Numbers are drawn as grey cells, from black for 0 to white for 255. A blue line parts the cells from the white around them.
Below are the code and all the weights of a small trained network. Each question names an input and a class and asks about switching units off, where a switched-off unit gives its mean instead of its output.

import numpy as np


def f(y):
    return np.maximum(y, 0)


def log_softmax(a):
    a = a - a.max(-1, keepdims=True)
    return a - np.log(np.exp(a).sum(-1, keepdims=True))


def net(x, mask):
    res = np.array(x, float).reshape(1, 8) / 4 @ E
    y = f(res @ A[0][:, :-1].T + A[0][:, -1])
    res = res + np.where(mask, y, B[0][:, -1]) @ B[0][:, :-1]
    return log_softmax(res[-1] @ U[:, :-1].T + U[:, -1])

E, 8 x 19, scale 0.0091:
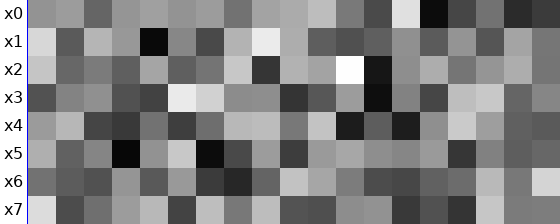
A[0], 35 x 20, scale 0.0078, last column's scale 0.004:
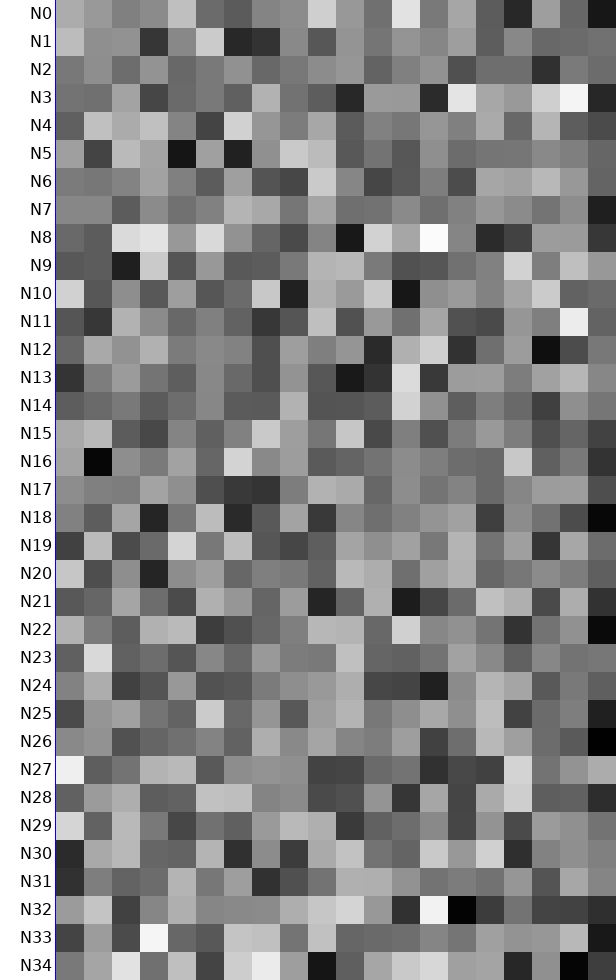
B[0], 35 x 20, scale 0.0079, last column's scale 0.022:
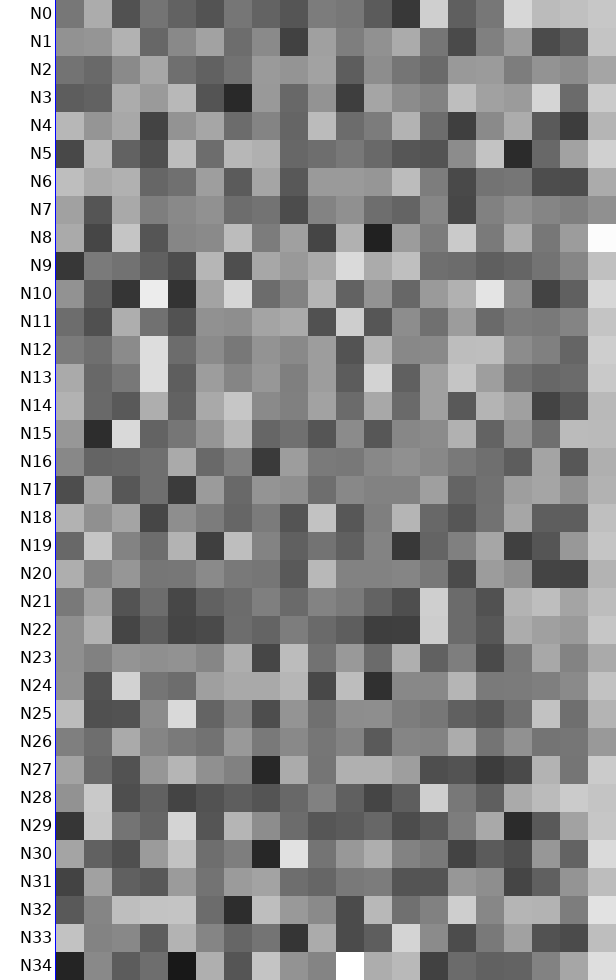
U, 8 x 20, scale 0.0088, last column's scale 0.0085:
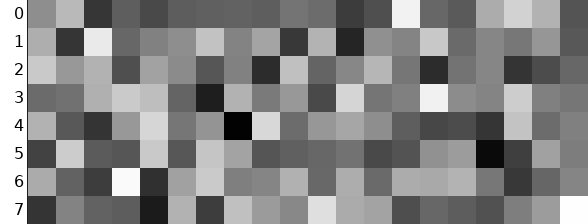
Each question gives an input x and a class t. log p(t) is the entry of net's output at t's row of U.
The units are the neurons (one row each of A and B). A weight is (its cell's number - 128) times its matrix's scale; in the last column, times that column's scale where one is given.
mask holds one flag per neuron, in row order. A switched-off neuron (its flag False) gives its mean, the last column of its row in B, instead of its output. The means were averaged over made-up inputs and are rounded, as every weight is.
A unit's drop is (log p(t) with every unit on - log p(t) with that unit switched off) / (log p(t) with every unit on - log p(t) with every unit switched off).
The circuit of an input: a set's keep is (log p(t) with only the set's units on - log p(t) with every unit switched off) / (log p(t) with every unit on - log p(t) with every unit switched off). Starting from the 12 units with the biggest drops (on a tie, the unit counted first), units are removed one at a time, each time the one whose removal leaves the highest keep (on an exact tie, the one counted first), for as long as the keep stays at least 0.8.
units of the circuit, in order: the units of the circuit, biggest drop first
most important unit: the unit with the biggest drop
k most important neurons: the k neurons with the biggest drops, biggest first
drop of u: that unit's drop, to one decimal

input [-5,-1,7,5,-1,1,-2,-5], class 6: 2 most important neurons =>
[N10, N32]
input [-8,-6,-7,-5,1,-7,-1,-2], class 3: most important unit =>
N13
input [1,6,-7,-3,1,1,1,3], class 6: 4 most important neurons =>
[N14, N13, N12, N19]
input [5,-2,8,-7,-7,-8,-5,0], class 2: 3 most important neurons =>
[N4, N33, N13]
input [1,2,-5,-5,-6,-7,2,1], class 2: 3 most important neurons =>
[N33, N4, N6]
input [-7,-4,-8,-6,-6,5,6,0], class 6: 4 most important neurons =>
[N13, N14, N32, N34]
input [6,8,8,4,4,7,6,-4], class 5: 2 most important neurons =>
[N5, N29]
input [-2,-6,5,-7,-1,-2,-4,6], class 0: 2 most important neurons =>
[N0, N22]
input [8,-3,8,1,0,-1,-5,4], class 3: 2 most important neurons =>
[N32, N14]
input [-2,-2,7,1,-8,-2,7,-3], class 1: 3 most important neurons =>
[N8, N11, N34]
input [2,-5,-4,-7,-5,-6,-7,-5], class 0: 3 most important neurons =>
[N0, N22, N9]
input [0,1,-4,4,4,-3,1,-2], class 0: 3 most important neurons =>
[N8, N10, N21]
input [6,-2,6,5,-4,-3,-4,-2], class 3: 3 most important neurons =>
[N32, N14, N22]
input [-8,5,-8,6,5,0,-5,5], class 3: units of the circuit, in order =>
[N3]
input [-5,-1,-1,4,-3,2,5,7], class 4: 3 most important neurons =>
[N27, N32, N34]
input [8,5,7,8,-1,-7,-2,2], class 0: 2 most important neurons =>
[N28, N21]
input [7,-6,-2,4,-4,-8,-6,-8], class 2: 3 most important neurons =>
[N4, N33, N27]
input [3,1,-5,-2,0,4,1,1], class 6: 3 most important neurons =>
[N12, N14, N33]
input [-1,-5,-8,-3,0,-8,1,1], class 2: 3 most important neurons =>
[N33, N10, N4]
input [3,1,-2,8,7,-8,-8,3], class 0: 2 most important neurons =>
[N28, N21]
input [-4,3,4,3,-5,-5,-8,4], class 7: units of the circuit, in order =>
[N34]
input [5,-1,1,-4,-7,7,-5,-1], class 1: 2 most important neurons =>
[N8, N33]
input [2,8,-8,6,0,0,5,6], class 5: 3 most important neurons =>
[N5, N29, N10]
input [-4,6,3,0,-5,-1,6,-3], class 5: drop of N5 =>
1.1
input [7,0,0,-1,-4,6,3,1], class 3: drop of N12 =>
0.2
